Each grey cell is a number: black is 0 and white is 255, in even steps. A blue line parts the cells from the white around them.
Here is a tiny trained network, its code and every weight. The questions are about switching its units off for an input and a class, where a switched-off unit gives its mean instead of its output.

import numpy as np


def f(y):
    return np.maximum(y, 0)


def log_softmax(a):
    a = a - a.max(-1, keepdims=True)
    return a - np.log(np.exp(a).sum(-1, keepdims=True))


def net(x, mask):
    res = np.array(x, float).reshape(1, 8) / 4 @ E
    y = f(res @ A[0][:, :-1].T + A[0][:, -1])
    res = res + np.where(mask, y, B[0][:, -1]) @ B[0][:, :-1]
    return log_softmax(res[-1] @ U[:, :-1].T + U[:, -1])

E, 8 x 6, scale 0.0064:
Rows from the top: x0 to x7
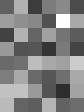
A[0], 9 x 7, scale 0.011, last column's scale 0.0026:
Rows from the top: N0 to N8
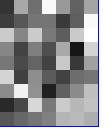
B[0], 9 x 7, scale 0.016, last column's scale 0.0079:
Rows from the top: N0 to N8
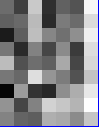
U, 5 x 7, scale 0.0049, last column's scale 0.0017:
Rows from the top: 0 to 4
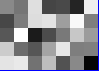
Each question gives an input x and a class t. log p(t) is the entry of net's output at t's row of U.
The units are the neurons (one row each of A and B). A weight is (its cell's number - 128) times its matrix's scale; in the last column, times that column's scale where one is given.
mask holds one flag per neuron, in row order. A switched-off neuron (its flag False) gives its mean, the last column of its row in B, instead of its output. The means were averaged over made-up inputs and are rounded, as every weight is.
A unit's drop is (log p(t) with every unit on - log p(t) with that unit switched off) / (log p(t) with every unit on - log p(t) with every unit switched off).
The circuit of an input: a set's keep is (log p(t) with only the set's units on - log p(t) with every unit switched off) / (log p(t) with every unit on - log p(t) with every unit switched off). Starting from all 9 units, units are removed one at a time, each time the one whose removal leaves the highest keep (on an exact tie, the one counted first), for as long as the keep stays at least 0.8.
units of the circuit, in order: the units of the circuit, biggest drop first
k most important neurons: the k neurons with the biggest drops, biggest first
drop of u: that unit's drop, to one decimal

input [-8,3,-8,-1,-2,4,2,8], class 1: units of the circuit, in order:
[N2]
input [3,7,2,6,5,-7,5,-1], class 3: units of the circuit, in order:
[N0, N1, N4]
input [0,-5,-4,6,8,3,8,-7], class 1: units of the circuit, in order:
[N2, N0]
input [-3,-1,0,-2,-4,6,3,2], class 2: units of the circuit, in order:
[N6, N0]
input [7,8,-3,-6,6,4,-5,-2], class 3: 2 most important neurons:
[N2, N8]
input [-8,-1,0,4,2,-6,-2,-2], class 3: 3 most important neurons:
[N7, N0, N3]
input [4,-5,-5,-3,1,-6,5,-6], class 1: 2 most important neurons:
[N0, N3]
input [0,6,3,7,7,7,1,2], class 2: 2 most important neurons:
[N6, N5]
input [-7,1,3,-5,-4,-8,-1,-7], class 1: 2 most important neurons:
[N7, N4]
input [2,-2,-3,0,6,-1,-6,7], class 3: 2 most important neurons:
[N2, N5]
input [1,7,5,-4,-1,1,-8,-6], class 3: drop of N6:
0.0
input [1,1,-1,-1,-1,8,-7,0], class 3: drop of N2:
0.2
